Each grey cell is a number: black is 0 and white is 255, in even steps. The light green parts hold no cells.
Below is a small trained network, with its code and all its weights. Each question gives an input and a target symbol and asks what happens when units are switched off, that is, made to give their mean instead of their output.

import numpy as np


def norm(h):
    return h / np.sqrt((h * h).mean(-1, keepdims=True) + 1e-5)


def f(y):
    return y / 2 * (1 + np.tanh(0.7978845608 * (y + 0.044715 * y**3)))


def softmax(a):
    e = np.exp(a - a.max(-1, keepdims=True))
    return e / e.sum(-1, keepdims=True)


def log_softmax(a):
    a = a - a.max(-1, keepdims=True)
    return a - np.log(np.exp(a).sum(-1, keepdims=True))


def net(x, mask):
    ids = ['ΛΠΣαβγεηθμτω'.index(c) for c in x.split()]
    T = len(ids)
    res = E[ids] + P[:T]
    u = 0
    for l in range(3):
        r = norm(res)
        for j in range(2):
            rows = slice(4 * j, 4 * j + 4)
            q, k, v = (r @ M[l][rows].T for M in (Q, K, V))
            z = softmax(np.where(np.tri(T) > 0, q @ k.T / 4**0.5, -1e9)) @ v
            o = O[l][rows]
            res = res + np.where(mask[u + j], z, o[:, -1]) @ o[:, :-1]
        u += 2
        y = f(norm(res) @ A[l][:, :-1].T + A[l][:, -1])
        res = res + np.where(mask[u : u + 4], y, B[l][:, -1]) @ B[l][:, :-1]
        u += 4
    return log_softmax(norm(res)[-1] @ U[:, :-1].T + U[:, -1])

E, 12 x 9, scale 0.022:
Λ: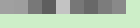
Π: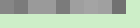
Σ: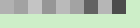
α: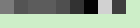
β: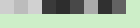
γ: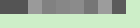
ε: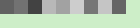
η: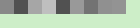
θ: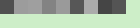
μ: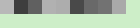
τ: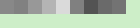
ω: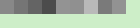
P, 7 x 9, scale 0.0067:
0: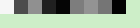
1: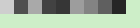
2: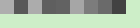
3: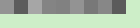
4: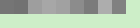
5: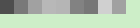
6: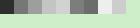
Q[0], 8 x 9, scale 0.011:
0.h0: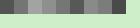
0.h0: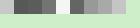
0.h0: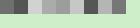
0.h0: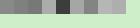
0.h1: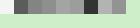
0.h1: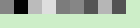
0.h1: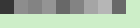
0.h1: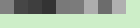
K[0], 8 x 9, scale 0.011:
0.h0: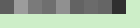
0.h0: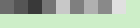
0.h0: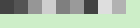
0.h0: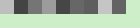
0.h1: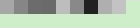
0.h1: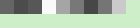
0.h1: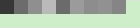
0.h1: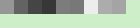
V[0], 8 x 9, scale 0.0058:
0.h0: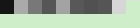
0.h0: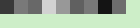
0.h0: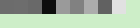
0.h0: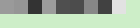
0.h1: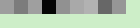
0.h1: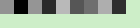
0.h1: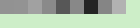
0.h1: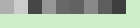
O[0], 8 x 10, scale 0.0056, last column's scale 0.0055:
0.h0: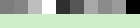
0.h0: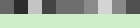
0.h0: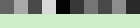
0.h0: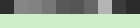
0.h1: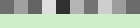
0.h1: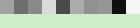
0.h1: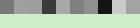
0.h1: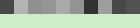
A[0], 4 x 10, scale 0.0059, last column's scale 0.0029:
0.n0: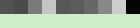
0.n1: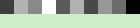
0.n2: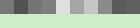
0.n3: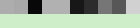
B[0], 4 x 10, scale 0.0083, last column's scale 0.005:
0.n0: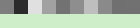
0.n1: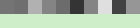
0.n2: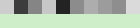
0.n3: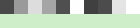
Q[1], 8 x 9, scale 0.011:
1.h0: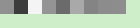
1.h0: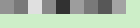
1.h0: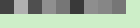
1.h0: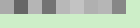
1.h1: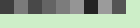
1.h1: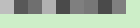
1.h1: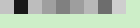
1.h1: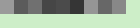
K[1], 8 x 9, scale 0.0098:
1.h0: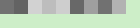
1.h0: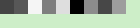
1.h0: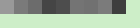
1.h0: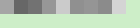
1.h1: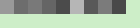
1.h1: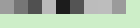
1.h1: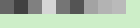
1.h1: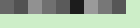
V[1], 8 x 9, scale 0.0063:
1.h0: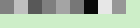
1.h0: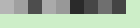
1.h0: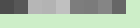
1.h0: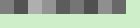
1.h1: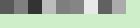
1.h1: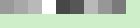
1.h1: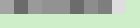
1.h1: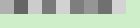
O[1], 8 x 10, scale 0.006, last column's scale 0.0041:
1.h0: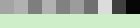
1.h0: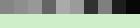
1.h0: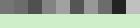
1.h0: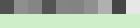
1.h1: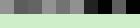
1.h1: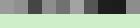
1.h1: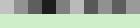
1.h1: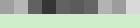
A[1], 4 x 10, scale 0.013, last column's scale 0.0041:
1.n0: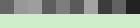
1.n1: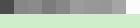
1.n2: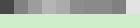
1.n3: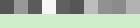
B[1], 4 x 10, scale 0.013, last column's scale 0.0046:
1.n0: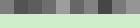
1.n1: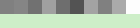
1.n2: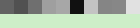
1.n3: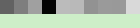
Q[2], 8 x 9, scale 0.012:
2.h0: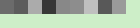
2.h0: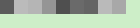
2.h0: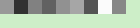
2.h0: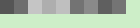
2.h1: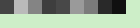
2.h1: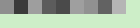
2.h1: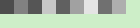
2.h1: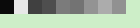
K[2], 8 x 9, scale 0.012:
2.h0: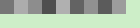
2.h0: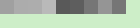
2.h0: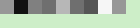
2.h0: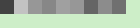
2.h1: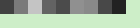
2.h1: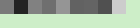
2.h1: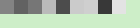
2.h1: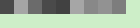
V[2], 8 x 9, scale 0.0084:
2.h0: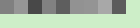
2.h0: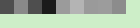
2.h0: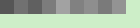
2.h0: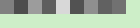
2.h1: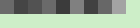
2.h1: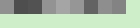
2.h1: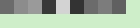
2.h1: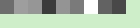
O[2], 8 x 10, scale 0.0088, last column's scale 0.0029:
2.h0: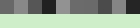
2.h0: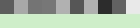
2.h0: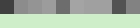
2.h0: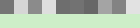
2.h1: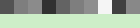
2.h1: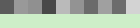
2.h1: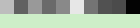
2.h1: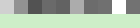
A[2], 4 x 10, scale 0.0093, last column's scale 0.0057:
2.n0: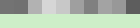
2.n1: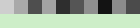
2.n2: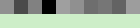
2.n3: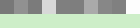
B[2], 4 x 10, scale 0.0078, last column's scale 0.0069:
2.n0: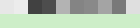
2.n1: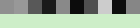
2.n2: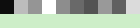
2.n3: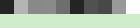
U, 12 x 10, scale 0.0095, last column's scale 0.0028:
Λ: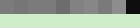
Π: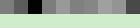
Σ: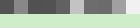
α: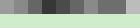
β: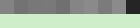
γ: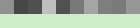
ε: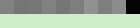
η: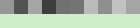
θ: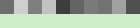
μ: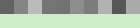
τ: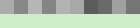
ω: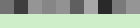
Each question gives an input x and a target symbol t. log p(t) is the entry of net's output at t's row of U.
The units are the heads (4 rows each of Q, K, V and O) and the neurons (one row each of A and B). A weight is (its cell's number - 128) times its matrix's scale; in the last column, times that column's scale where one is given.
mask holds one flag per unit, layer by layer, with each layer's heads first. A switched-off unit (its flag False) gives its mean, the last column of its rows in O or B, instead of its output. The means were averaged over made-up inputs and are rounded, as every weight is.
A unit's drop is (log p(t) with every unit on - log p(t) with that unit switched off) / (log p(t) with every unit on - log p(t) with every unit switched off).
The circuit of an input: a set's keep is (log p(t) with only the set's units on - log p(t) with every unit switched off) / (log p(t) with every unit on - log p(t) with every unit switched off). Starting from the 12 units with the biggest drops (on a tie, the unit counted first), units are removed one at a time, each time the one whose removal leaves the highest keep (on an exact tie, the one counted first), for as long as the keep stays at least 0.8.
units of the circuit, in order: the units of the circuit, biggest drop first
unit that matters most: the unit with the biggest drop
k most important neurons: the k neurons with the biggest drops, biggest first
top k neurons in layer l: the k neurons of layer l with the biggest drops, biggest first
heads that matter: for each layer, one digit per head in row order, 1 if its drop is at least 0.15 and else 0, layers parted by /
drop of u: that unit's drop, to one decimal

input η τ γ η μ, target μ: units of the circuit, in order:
[2.h1; 1.h1; 0.h0]
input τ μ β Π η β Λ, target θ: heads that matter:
10 / 01 / 00
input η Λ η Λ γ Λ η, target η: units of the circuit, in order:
[0.h1; 1.h1]
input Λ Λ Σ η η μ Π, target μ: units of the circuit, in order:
[1.h1; 2.h1]
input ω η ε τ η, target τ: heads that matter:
10 / 00 / 01
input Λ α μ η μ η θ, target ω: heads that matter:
10 / 11 / 00
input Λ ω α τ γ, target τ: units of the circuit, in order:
[2.h1]
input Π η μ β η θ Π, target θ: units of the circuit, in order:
[0.n2; 2.n3; 1.h1]
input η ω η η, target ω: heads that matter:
11 / 01 / 00
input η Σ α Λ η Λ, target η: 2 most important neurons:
[1.n3; 0.n1]
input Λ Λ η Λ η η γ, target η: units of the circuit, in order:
[0.h1; 1.h1; 0.n2]
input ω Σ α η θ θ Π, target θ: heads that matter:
01 / 01 / 10
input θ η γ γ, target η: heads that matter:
10 / 10 / 00
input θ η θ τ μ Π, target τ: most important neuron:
[1.n2]
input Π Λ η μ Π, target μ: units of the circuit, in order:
[2.h1; 1.h1]
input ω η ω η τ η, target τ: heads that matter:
00 / 01 / 01
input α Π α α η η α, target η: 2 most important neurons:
[0.n3; 2.n2]
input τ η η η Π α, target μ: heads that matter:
00 / 00 / 01
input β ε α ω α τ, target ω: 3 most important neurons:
[0.n2; 1.n3; 0.n1]
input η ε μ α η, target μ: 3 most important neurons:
[0.n3; 0.n2; 2.n2]
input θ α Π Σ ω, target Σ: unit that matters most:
1.n3
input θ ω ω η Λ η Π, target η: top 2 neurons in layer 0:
[0.n2; 0.n3]
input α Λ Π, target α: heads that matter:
00 / 00 / 11
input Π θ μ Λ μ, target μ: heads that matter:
00 / 01 / 01
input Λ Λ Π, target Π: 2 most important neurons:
[0.n3; 1.n3]
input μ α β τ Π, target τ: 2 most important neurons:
[1.n1; 1.n2]
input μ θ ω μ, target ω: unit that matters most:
0.h1
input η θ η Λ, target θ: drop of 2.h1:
0.1
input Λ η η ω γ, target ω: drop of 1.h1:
0.3
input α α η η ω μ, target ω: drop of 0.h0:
0.2
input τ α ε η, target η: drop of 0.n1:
0.0
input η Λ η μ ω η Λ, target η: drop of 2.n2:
0.2
